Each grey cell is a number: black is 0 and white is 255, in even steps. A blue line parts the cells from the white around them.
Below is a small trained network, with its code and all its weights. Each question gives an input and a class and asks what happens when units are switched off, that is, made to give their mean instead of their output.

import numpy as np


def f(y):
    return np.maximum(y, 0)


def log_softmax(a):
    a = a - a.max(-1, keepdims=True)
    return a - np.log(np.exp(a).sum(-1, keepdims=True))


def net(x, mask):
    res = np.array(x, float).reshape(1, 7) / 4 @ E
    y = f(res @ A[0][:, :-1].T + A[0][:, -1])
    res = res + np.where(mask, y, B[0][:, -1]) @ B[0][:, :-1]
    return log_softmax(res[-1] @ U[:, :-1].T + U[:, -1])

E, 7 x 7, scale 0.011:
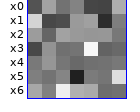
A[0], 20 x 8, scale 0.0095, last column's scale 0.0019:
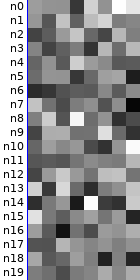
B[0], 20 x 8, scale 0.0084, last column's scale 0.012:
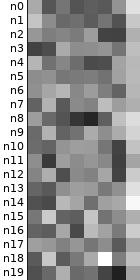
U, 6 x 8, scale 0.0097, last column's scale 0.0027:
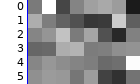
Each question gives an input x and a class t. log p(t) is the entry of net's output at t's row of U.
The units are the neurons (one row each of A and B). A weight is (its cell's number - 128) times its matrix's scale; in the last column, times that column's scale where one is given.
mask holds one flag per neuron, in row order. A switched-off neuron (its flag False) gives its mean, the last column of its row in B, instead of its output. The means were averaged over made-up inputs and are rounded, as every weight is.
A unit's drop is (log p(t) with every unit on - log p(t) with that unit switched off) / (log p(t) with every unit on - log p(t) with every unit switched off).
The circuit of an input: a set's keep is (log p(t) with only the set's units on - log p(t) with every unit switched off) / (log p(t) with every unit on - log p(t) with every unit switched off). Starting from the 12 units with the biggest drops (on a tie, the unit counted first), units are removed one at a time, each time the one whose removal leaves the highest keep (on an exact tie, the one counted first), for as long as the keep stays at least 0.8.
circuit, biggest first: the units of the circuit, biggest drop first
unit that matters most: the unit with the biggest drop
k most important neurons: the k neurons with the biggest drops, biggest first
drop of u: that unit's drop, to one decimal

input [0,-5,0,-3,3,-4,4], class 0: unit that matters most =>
n9
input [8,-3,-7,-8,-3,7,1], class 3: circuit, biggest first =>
n10, n8
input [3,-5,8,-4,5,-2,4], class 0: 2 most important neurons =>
n9, n12
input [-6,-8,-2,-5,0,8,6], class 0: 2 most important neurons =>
n12, n9
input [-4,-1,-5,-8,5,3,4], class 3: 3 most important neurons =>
n13, n8, n3
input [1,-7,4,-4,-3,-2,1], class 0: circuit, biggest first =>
n9, n12
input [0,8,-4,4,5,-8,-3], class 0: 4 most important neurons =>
n18, n7, n0, n15
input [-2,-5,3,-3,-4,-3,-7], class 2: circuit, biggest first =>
n19, n6
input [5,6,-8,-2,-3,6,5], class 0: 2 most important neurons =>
n18, n7
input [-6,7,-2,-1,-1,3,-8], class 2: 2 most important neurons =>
n19, n16
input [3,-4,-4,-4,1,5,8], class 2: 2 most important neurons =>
n8, n10
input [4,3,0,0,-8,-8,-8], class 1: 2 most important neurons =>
n8, n4
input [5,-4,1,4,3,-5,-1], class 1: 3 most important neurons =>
n8, n4, n18
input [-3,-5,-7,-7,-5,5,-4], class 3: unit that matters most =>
n3
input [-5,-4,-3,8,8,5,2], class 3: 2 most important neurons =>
n14, n8
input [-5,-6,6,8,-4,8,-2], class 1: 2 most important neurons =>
n0, n1
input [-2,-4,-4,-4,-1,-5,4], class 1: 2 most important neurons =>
n8, n18
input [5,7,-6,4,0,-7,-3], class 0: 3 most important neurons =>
n18, n7, n0
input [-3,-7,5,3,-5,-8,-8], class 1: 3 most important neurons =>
n8, n4, n18
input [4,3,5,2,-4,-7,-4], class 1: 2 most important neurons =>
n8, n4
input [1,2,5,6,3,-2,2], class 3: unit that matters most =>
n14
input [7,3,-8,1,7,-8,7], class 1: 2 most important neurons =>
n8, n4
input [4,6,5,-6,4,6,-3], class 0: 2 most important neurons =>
n18, n7
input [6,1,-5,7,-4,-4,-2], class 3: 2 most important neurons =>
n14, n1
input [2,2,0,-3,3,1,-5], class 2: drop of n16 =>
0.1
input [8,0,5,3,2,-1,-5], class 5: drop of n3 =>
0.1
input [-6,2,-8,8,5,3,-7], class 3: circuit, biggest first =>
n14
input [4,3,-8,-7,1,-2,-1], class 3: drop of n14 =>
-0.2
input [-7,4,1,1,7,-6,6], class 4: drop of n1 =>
-0.1
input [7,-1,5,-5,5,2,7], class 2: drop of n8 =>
0.2
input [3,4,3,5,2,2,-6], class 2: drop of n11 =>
0.3
